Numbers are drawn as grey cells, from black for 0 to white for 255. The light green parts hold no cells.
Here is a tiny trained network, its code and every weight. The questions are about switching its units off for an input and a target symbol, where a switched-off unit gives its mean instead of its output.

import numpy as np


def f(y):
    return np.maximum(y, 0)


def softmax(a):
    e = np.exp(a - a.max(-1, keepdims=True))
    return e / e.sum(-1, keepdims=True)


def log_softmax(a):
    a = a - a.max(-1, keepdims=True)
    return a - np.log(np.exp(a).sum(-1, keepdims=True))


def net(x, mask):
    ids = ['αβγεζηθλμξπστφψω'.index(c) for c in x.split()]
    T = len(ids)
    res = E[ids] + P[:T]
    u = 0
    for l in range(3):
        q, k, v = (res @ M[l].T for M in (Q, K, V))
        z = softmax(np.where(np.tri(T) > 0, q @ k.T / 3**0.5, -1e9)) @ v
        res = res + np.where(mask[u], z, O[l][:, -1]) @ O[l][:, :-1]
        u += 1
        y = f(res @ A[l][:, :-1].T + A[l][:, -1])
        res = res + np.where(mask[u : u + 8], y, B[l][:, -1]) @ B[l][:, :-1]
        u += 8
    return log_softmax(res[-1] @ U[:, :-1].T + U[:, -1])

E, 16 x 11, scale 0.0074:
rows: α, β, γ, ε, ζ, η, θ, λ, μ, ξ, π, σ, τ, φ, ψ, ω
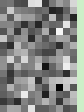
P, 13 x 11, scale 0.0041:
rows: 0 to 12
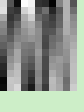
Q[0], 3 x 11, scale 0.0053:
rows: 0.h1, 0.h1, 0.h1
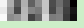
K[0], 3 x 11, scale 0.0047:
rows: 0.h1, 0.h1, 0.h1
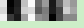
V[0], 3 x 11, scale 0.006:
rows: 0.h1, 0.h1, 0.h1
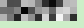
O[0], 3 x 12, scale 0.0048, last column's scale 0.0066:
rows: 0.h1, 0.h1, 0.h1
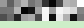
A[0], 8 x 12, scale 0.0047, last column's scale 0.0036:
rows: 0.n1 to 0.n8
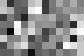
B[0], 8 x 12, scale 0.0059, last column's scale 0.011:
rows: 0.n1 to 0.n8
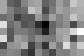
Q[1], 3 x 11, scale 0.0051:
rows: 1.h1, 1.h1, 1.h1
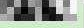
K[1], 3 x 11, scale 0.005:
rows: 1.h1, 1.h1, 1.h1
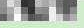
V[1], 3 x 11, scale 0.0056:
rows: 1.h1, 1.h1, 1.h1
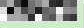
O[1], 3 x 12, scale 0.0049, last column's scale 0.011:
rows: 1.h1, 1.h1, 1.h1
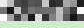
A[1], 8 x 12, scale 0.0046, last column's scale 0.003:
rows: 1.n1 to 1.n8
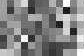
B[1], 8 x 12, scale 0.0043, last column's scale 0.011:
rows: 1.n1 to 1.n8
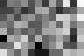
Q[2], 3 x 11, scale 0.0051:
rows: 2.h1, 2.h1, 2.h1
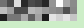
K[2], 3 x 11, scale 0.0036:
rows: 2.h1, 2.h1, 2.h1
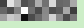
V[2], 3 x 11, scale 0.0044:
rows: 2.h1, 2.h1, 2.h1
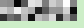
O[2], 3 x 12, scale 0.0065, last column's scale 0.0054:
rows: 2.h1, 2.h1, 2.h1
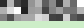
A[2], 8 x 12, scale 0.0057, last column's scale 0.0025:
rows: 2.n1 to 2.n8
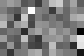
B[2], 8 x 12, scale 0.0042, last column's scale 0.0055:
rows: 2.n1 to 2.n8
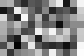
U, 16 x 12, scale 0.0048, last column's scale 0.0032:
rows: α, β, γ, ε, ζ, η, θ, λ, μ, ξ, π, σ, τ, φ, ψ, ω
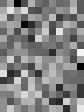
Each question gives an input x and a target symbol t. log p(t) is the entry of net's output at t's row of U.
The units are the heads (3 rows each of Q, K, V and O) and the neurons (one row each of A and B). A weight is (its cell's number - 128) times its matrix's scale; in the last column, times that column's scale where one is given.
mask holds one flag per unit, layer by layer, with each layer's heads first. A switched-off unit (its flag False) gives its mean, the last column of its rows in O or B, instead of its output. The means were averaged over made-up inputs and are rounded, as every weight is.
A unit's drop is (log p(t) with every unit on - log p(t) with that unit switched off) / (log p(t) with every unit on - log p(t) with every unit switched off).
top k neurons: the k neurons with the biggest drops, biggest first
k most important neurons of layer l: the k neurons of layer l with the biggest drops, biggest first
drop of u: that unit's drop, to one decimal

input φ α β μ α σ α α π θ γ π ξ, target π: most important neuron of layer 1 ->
1.n3
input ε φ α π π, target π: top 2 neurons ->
2.n6, 0.n7
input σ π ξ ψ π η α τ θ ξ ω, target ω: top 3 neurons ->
2.n1, 1.n7, 0.n4
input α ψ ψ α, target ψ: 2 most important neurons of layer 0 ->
0.n1, 0.n2
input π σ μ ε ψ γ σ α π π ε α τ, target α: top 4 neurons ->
2.n7, 1.n1, 0.n3, 0.n7
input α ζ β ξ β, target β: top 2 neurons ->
1.n8, 0.n1
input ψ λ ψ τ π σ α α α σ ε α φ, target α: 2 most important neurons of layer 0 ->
0.n3, 0.n7
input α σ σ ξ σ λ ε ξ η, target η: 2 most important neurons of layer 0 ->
0.n6, 0.n8
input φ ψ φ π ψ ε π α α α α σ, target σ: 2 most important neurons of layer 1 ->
1.n8, 1.n3
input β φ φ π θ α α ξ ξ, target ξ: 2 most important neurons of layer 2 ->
2.n5, 2.n8
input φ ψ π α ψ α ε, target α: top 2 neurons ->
2.n7, 0.n2
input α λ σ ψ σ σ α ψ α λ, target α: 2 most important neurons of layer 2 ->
2.n7, 2.n2
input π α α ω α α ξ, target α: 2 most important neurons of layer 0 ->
0.n2, 0.n7
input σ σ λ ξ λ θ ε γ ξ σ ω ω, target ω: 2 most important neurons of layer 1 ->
1.n7, 1.n1
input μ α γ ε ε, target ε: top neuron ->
1.n5
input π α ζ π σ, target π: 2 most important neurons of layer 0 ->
0.n7, 0.n5
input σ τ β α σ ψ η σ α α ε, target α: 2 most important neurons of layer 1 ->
1.n8, 1.n1
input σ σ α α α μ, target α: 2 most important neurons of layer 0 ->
0.n2, 0.n7
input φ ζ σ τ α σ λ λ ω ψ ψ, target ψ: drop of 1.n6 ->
-0.1
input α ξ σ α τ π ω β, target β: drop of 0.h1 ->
0.2
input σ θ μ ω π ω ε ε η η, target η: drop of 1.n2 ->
0.2
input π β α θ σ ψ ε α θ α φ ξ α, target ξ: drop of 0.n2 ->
0.1
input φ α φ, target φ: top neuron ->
1.n3
